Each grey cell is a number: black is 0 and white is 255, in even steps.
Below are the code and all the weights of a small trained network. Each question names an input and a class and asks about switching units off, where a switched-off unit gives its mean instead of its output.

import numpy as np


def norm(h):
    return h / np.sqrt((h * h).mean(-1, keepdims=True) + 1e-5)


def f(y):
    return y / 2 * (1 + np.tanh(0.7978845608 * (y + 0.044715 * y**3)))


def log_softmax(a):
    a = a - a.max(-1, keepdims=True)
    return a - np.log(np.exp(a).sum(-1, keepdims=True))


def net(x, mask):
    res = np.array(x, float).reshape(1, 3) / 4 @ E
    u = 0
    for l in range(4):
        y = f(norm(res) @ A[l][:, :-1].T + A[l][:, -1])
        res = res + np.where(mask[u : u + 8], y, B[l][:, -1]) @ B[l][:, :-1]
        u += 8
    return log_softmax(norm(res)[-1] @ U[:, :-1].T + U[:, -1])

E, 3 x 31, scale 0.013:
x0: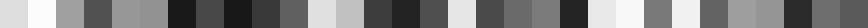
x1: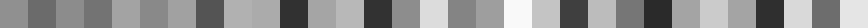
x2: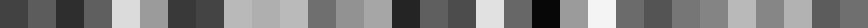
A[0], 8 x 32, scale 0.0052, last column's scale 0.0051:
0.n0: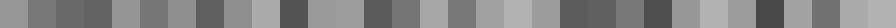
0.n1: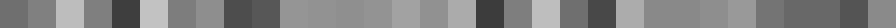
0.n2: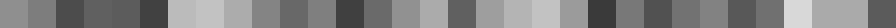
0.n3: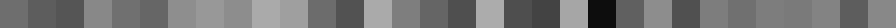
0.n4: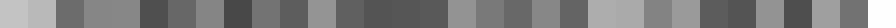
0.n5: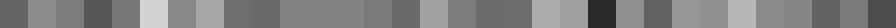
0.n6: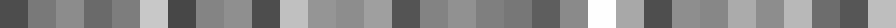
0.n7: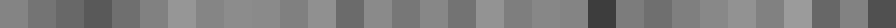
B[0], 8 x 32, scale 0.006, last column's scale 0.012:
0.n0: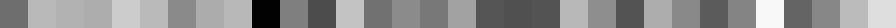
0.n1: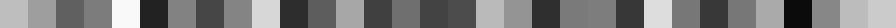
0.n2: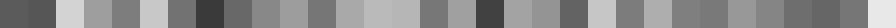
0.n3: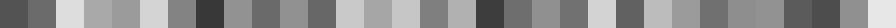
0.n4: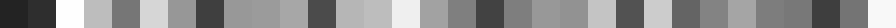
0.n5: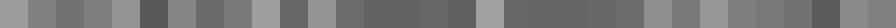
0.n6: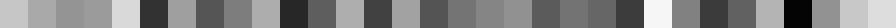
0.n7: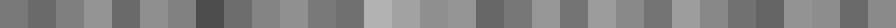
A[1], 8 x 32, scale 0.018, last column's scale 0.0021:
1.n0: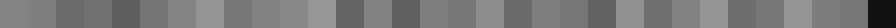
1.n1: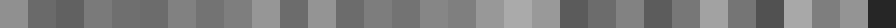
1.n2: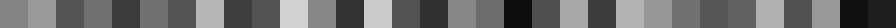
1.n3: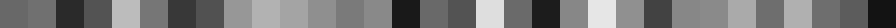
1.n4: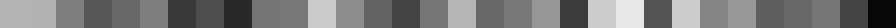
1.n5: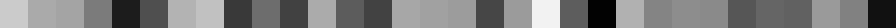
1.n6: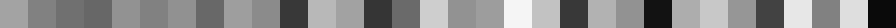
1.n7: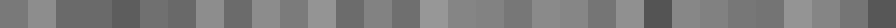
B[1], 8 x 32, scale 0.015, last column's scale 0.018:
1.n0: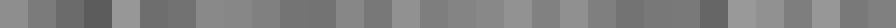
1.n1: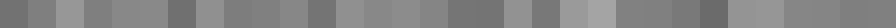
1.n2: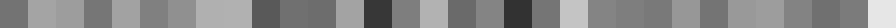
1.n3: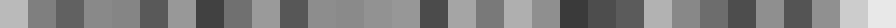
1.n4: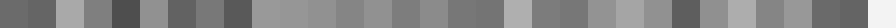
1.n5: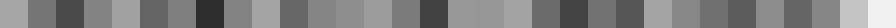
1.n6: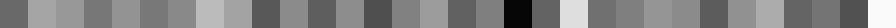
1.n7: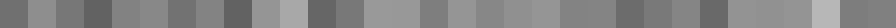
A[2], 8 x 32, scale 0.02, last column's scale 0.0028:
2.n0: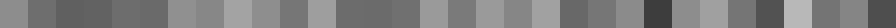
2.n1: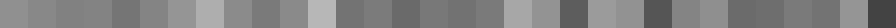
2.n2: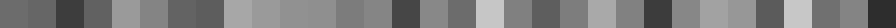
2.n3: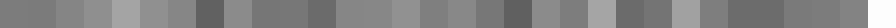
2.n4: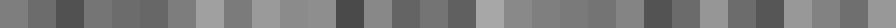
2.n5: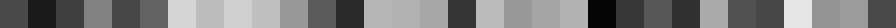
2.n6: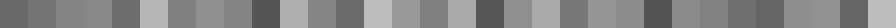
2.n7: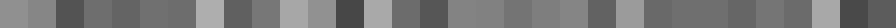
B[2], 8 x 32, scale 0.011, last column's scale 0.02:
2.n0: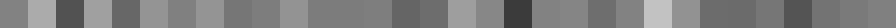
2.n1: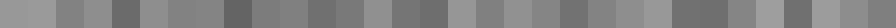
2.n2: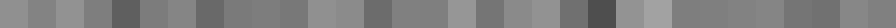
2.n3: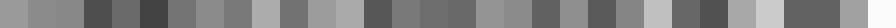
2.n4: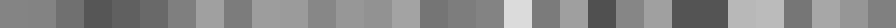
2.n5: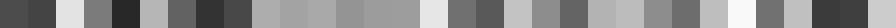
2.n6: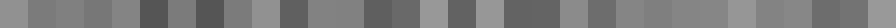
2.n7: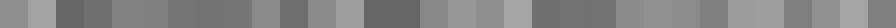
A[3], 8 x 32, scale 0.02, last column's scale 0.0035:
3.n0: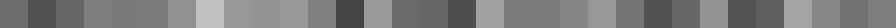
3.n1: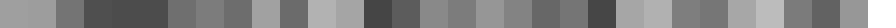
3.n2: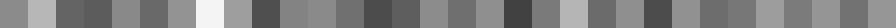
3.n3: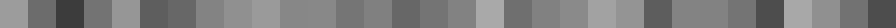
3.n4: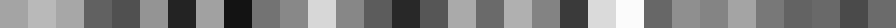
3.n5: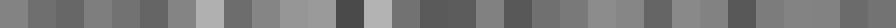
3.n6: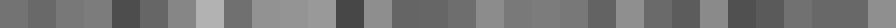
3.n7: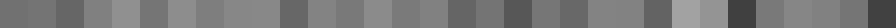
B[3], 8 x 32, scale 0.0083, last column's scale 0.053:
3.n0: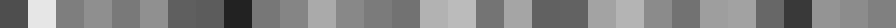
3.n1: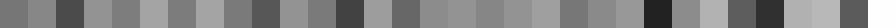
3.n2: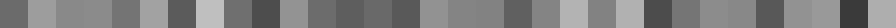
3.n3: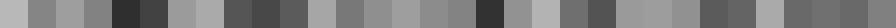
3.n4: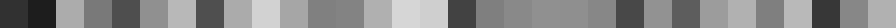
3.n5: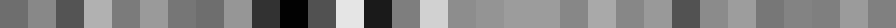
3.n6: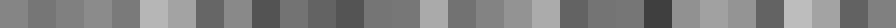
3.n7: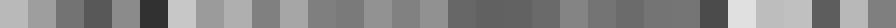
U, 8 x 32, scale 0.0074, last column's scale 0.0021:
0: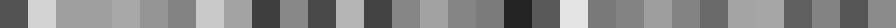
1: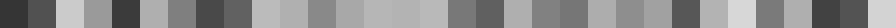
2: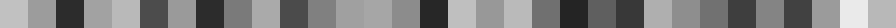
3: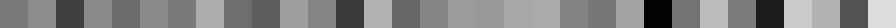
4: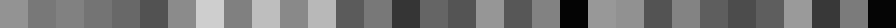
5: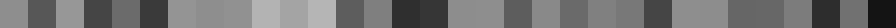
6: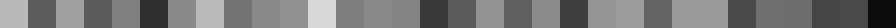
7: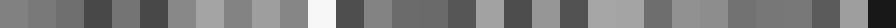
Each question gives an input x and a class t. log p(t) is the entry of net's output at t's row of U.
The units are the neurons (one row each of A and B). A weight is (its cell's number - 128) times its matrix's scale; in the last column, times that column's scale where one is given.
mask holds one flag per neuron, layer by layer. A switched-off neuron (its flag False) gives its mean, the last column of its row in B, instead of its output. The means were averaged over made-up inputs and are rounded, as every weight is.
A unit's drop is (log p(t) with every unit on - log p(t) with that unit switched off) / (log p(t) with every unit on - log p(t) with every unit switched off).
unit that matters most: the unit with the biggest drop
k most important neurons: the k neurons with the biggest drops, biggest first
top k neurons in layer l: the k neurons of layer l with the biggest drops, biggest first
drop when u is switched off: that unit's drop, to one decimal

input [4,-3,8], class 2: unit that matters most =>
1.n3
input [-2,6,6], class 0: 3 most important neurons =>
(1.n6 1.n5 0.n1)
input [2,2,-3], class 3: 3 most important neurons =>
(3.n1 1.n4 1.n5)
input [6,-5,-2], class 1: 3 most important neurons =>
(1.n4 1.n6 0.n0)
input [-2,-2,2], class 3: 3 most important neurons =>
(3.n1 1.n6 1.n5)
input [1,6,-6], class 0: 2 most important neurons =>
(1.n6 0.n6)
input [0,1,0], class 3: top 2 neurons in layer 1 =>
(1.n6 1.n2)
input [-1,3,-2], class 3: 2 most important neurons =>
(0.n0 3.n1)
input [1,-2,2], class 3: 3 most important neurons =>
(3.n1 1.n5 1.n3)
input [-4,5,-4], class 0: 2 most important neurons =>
(1.n6 0.n4)
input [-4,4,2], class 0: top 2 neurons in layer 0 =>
(0.n4 0.n6)
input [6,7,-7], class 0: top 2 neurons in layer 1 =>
(1.n6 1.n3)
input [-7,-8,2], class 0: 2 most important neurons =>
(1.n2 0.n4)
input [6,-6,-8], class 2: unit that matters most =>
1.n5
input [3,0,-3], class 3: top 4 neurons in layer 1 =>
(1.n4 1.n5 1.n3 1.n6)
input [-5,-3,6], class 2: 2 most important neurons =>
(1.n3 0.n4)
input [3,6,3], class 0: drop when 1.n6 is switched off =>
0.1
